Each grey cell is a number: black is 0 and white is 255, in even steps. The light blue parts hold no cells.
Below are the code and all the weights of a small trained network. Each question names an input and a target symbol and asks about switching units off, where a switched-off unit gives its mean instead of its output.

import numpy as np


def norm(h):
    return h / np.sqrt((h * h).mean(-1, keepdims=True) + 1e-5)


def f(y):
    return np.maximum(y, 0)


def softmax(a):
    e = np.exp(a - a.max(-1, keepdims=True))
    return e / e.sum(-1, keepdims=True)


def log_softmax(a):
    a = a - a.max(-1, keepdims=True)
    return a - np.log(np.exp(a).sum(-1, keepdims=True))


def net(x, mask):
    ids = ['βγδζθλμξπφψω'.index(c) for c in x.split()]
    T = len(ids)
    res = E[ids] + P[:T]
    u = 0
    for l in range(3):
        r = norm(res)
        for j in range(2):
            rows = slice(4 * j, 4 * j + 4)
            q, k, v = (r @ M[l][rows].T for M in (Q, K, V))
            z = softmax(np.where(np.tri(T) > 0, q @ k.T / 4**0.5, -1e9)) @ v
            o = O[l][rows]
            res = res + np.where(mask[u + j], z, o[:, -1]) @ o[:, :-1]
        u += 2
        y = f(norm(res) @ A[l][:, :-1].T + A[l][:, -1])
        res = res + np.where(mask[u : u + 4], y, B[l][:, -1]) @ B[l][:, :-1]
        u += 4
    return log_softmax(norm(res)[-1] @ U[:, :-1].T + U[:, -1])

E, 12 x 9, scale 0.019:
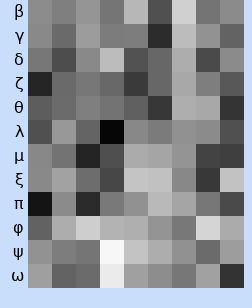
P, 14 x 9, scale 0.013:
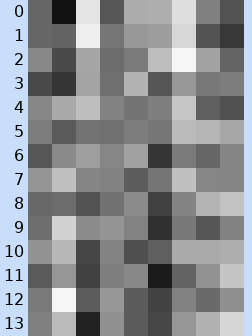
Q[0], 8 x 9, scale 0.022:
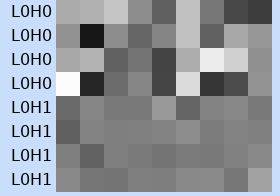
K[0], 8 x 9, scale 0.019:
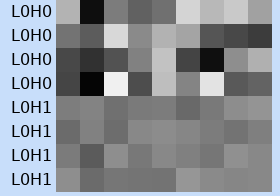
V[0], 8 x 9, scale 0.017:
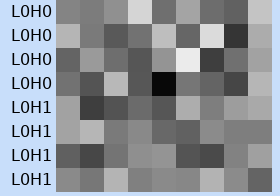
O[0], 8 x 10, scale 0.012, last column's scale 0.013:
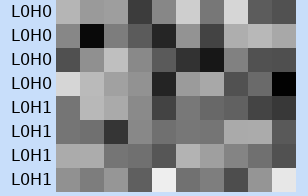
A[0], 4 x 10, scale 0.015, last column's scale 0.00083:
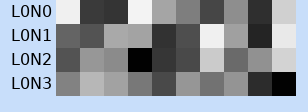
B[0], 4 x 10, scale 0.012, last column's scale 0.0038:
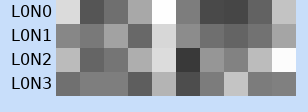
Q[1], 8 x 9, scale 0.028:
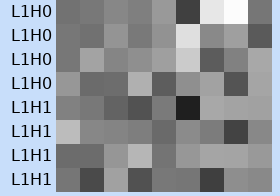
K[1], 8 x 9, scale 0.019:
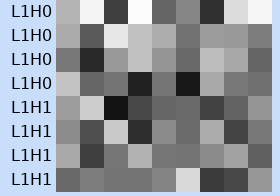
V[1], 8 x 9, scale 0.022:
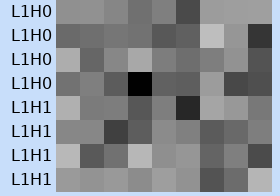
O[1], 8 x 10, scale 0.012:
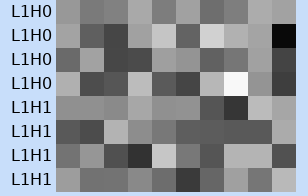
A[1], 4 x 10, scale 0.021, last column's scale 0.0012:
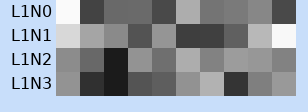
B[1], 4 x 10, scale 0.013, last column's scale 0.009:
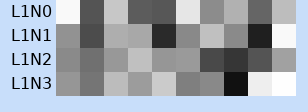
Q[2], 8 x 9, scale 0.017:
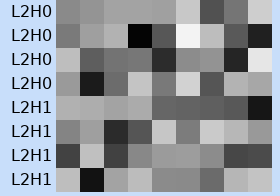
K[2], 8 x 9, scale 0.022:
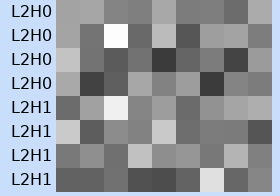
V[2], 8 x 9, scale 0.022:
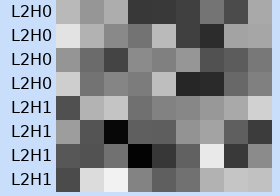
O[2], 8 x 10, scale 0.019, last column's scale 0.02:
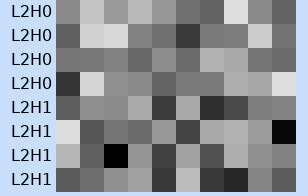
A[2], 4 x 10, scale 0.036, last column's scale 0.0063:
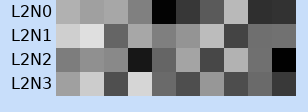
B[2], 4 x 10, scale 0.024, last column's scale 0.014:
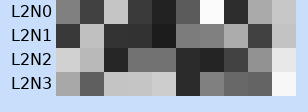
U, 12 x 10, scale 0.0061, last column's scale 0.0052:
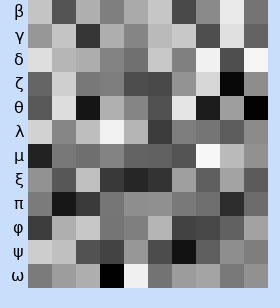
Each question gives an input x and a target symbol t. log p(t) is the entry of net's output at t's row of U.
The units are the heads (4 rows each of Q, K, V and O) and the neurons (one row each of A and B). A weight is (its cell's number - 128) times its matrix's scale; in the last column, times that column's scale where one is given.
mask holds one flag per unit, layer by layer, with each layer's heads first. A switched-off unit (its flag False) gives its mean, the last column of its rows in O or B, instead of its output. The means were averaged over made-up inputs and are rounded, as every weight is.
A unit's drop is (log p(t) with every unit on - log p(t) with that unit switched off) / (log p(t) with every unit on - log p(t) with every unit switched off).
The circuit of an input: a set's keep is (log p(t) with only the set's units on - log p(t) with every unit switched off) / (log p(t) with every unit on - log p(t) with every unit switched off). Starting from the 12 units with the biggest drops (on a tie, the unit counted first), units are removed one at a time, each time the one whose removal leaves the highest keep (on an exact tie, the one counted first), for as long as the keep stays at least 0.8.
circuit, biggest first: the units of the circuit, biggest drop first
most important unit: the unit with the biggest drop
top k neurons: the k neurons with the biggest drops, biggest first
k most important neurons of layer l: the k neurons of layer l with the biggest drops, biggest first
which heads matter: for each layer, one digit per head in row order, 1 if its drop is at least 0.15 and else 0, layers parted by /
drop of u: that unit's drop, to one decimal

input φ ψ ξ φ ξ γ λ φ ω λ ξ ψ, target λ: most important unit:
L0H0
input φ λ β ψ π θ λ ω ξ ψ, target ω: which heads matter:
10 / 00 / 01
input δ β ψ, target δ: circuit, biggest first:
[L0H0; L1N0]
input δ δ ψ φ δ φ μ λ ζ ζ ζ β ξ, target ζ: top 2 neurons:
[L2N1; L2N3]
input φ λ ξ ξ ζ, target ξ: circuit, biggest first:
[L2N0; L0H0]
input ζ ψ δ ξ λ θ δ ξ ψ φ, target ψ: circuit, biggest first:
[L0H0; L2N2]
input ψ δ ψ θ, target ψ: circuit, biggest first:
[L2N2; L0H0]
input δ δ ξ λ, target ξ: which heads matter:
00 / 00 / 00
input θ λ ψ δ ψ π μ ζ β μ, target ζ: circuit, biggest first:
[L2N1; L0H0]
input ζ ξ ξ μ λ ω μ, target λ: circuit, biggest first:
[L0H0; L2N3; L2H1]
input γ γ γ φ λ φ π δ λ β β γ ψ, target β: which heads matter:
10 / 00 / 00
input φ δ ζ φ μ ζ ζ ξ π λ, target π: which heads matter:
00 / 00 / 10
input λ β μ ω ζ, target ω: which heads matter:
00 / 00 / 01
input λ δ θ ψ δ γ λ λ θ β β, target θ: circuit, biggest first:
[L0H0; L2N1; L1N3]
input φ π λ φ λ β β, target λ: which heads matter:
10 / 00 / 00
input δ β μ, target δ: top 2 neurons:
[L1N0; L2N1]
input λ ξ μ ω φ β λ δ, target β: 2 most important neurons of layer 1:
[L1N3; L1N0]
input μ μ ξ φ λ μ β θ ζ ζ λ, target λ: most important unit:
L2N3
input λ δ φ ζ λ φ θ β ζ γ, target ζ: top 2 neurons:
[L2N1; L1N1]
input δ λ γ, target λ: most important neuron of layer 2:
[L2N3]
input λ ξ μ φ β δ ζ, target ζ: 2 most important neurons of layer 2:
[L2N1; L2N3]
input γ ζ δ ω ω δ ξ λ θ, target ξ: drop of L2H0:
0.0
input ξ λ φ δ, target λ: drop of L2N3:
0.2
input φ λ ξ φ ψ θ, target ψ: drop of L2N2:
0.3
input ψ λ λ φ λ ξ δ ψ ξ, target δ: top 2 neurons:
[L1N0; L1N3]
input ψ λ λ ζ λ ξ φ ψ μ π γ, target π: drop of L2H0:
0.7
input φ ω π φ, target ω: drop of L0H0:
1.5
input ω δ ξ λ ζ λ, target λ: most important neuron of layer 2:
[L2N3]
